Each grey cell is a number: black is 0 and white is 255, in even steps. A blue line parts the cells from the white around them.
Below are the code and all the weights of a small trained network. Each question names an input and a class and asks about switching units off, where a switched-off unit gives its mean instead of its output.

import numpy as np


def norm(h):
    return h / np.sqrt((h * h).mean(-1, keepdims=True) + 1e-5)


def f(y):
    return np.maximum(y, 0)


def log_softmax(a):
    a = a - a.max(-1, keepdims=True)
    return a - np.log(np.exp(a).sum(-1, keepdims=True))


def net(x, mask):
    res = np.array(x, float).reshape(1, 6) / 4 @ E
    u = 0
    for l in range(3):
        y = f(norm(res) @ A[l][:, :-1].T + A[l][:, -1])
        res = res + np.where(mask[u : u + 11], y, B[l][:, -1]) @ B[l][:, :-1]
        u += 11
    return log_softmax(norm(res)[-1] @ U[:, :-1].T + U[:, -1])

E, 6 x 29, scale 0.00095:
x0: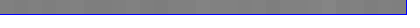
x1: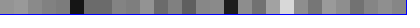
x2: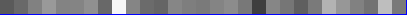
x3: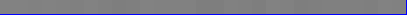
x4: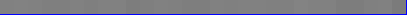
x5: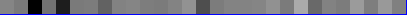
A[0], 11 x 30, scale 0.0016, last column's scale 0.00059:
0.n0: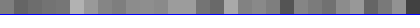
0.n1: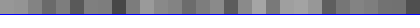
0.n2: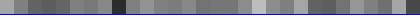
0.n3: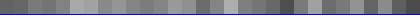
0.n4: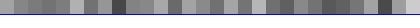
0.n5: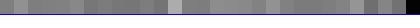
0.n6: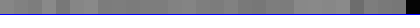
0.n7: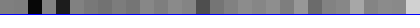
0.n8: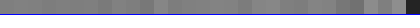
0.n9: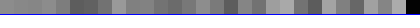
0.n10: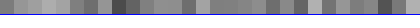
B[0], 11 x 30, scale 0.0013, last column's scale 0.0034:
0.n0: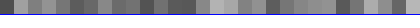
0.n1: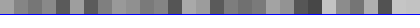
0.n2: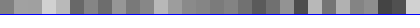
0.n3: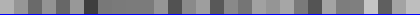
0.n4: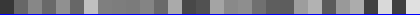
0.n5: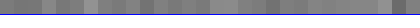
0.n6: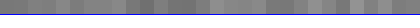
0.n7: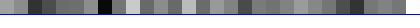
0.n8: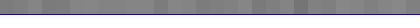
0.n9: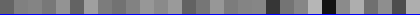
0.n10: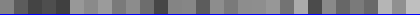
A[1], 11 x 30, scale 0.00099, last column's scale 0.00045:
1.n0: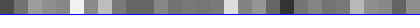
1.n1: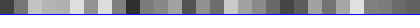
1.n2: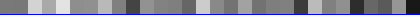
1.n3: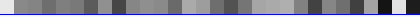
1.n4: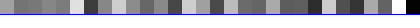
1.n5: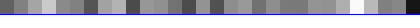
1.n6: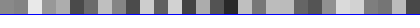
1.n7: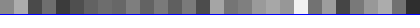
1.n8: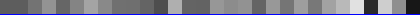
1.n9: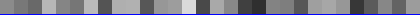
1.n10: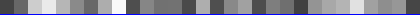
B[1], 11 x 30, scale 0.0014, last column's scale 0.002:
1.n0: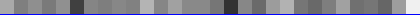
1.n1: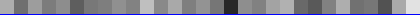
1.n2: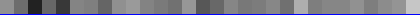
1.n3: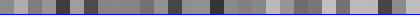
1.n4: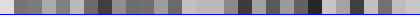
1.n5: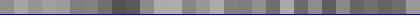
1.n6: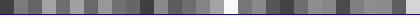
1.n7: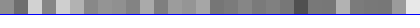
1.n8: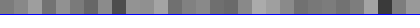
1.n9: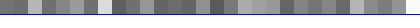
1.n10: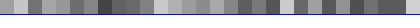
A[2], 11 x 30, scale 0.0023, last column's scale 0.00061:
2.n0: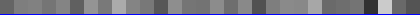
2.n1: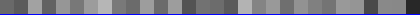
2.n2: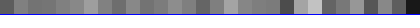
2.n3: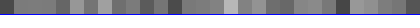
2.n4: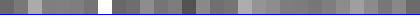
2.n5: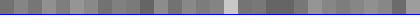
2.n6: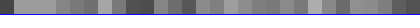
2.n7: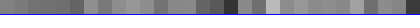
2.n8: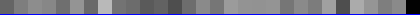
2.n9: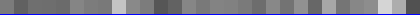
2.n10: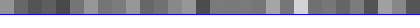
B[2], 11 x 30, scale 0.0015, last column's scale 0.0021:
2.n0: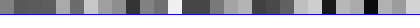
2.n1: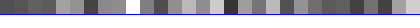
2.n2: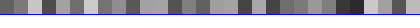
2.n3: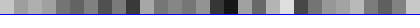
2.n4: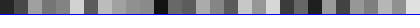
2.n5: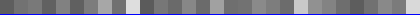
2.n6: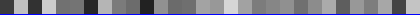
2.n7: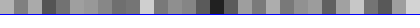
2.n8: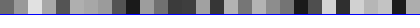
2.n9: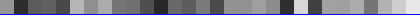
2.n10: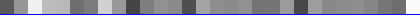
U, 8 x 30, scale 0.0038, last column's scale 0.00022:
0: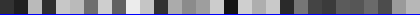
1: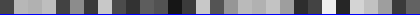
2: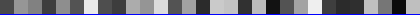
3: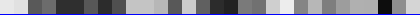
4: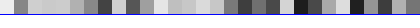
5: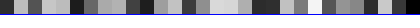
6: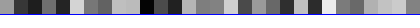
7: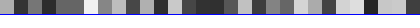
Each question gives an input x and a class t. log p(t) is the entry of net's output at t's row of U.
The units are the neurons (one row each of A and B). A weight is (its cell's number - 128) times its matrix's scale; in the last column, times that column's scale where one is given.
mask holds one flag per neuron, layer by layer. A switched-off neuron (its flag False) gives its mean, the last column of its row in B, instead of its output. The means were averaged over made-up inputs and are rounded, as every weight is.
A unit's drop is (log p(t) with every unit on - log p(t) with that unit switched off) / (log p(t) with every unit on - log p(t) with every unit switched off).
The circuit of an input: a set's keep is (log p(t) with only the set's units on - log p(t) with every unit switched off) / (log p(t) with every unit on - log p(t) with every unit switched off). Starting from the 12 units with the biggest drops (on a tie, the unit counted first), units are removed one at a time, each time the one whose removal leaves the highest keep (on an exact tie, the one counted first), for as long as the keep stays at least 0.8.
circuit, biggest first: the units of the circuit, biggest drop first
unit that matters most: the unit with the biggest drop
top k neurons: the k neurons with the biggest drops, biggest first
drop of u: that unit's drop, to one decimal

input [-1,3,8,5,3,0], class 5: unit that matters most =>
0.n7
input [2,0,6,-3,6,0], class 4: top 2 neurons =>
[0.n7; 0.n4]
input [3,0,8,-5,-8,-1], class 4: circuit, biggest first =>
[0.n4; 1.n10]
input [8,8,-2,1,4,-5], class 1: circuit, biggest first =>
[1.n6; 0.n7]
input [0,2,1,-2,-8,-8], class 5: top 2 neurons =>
[0.n7; 1.n10]
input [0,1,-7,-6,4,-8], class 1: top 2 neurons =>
[1.n6; 0.n1]
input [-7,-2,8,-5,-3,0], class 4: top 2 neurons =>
[0.n7; 1.n10]
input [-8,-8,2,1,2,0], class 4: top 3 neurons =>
[0.n3; 0.n7; 1.n1]
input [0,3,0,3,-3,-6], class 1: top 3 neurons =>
[1.n6; 0.n4; 0.n10]
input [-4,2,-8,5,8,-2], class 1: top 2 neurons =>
[0.n7; 0.n1]
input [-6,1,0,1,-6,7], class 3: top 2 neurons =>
[0.n4; 0.n7]
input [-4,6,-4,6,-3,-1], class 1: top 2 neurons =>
[0.n7; 1.n6]
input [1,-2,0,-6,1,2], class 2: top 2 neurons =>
[0.n1; 0.n4]
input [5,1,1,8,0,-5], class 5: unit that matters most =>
0.n7
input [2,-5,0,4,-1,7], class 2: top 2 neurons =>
[0.n1; 2.n2]
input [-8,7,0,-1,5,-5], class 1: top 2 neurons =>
[0.n4; 1.n6]
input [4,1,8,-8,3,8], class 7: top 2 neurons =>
[0.n1; 2.n0]
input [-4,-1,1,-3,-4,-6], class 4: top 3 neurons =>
[0.n7; 0.n4; 1.n10]
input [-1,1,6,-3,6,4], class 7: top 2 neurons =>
[0.n1; 2.n0]
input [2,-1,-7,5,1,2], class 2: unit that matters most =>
0.n4
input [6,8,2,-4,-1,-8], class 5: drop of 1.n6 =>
0.2
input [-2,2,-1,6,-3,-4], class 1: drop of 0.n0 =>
0.0
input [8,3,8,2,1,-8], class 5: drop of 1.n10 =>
0.1
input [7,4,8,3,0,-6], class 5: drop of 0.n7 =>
0.1
